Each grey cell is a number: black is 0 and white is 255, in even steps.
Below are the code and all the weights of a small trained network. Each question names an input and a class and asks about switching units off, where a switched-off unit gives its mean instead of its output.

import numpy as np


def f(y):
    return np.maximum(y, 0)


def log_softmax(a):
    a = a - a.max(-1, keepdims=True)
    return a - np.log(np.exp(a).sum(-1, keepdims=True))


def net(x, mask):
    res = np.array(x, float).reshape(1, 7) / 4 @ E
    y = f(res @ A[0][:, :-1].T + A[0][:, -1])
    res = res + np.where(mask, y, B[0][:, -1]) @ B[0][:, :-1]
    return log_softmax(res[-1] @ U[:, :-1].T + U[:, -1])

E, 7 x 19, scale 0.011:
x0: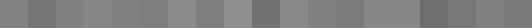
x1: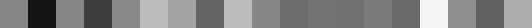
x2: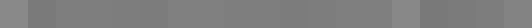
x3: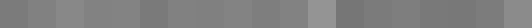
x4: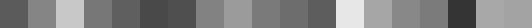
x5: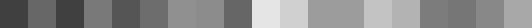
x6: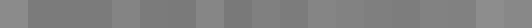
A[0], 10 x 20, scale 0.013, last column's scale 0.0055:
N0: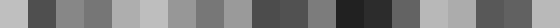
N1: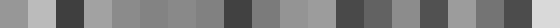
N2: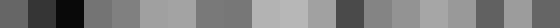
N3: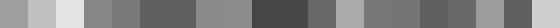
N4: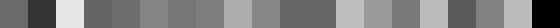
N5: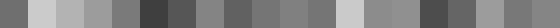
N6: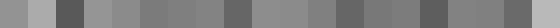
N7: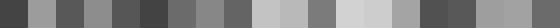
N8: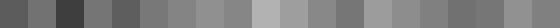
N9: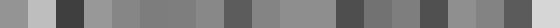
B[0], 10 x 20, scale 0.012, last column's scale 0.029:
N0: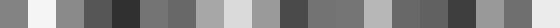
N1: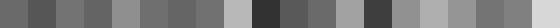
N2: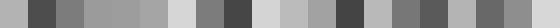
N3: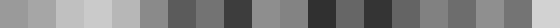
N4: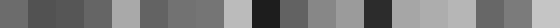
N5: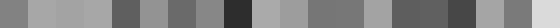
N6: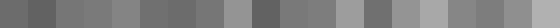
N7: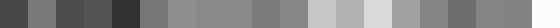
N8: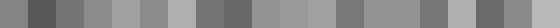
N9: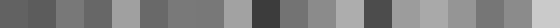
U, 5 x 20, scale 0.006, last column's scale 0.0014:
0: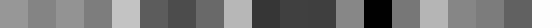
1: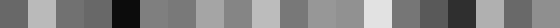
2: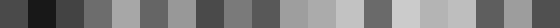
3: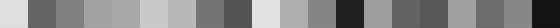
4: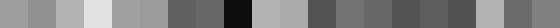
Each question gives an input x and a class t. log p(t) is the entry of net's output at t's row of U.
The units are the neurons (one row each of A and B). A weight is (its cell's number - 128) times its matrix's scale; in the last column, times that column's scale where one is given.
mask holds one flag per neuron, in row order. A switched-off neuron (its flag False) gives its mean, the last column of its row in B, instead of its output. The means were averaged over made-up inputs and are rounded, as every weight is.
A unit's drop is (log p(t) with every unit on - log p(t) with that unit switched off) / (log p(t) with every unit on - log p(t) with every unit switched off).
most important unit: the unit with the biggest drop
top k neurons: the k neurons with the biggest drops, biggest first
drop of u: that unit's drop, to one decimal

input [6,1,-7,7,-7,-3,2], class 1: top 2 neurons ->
N0; N4
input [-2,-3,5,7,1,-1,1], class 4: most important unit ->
N4
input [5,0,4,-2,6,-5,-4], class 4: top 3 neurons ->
N1; N3; N5
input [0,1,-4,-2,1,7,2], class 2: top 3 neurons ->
N0; N7; N5
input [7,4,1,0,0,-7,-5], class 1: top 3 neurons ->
N0; N1; N9
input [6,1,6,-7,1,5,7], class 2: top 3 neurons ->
N0; N5; N3
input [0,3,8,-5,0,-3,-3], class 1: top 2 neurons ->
N1; N0
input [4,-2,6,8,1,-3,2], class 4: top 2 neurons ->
N4; N1
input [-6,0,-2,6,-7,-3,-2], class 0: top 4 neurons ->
N7; N1; N5; N9
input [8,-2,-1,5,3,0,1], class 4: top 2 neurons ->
N0; N3
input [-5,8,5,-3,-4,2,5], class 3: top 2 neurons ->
N2; N7
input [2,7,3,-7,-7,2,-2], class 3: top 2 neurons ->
N2; N7
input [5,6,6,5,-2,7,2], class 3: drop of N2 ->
0.6
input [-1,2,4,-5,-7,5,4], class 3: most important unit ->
N2
